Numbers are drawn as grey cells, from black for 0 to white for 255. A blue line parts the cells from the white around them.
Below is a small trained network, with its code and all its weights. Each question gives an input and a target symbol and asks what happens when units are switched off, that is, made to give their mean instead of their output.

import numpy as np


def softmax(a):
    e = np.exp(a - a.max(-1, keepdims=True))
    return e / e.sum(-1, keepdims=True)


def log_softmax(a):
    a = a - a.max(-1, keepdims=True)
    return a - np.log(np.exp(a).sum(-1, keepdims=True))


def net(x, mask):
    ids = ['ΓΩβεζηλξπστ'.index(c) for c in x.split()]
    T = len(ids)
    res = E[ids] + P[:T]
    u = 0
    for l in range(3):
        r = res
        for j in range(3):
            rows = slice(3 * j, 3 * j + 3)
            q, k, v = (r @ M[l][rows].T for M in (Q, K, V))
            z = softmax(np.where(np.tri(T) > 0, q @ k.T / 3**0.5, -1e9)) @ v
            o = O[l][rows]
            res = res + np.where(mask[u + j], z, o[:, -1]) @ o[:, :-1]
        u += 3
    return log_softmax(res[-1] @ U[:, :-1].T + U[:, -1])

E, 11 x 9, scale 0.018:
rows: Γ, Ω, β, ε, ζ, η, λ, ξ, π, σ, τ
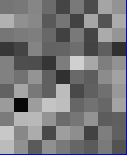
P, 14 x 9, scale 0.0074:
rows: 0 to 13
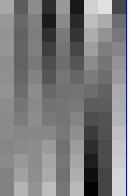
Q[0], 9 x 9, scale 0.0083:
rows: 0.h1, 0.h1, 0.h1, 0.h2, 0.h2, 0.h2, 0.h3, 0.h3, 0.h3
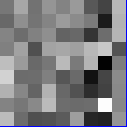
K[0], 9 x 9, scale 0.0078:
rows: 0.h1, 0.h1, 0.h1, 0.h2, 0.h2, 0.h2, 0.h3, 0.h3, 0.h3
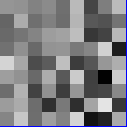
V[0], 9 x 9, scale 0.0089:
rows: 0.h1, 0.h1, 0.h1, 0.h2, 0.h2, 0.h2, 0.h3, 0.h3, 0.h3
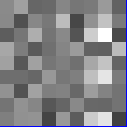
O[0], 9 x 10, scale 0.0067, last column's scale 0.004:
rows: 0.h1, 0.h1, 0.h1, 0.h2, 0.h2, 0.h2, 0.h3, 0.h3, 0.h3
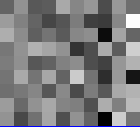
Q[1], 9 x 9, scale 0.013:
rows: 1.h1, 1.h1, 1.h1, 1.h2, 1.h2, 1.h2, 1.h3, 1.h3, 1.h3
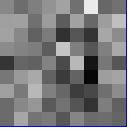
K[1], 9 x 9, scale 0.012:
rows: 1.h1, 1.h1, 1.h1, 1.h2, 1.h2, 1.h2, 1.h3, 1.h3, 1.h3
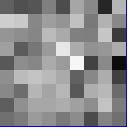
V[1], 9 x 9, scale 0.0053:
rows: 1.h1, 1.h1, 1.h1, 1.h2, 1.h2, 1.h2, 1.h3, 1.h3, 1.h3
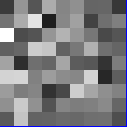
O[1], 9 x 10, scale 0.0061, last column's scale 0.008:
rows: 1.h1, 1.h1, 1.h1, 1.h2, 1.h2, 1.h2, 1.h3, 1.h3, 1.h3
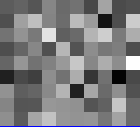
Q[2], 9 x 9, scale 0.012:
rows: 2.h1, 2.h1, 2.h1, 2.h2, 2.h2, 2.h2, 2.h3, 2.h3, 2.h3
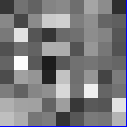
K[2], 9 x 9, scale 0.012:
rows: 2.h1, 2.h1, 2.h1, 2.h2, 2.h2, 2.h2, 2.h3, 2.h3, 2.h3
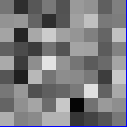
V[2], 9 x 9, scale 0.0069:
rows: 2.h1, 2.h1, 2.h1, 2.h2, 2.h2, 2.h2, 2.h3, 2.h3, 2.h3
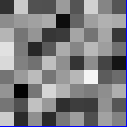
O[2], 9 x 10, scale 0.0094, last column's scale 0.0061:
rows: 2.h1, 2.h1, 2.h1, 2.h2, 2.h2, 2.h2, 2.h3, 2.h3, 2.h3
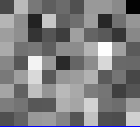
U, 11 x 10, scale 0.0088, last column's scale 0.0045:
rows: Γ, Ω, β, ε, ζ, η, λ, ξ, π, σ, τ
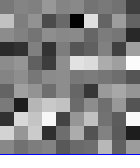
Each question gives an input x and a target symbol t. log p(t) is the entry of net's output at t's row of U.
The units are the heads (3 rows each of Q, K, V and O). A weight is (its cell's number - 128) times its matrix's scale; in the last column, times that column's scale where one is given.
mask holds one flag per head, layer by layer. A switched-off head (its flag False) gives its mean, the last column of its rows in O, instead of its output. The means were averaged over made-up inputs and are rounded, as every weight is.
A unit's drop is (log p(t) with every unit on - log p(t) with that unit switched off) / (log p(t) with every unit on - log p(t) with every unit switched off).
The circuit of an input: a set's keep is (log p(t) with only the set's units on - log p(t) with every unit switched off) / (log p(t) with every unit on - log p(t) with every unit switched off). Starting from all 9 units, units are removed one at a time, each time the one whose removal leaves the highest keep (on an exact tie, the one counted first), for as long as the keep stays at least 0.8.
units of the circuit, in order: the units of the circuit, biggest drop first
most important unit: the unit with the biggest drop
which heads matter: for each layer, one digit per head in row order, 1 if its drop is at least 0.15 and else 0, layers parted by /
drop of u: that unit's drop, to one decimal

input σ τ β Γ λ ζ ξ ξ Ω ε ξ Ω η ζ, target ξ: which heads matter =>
101 / 000 / 101
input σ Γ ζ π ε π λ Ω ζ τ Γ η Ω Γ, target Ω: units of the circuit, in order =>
1.h2, 0.h1, 0.h2, 2.h1
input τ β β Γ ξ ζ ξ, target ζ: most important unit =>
0.h3
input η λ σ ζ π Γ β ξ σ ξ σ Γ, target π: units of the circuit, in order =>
1.h1, 2.h2
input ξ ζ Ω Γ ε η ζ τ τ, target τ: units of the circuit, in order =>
2.h2, 1.h1
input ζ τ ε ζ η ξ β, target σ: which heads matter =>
000 / 001 / 001
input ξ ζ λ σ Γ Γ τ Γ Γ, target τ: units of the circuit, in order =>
2.h2, 1.h1, 0.h3
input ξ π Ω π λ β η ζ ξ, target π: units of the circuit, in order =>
2.h2, 2.h1
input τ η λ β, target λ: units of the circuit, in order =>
0.h1, 2.h3, 2.h1
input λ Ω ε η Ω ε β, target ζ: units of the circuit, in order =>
2.h3, 2.h2
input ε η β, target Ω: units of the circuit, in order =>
2.h3, 0.h1
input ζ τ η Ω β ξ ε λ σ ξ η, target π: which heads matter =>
000 / 111 / 001
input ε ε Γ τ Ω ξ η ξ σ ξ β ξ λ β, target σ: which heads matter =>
000 / 111 / 001
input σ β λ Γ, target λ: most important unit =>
0.h3
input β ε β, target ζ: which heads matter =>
010 / 110 / 010
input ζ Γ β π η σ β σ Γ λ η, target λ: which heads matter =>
111 / 110 / 101
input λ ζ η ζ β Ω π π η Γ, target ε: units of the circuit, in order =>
1.h2, 2.h3
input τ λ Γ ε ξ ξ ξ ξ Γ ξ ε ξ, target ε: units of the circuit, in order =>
0.h3, 2.h1, 1.h1
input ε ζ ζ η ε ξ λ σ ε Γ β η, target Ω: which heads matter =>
111 / 010 / 001
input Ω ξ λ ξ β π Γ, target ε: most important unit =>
1.h2
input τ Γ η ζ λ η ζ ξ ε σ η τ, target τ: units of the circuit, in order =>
2.h2, 1.h1
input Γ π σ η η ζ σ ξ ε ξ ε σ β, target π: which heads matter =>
000 / 110 / 011
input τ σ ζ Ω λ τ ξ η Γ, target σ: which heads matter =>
101 / 111 / 001
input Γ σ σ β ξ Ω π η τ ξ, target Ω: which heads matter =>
000 / 010 / 100
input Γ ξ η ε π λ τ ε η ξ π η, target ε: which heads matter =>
000 / 111 / 001
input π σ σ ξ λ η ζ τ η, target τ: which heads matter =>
000 / 100 / 010
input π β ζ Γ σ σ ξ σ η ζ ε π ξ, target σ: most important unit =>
1.h3
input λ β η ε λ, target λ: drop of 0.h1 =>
0.1
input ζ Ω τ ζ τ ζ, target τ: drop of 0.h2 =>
0.1
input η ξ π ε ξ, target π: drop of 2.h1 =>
0.3
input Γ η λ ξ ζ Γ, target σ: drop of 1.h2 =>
0.1
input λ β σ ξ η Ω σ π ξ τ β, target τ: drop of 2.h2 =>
0.5
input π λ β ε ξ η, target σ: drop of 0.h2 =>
0.2
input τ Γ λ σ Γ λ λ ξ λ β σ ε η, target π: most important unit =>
1.h1
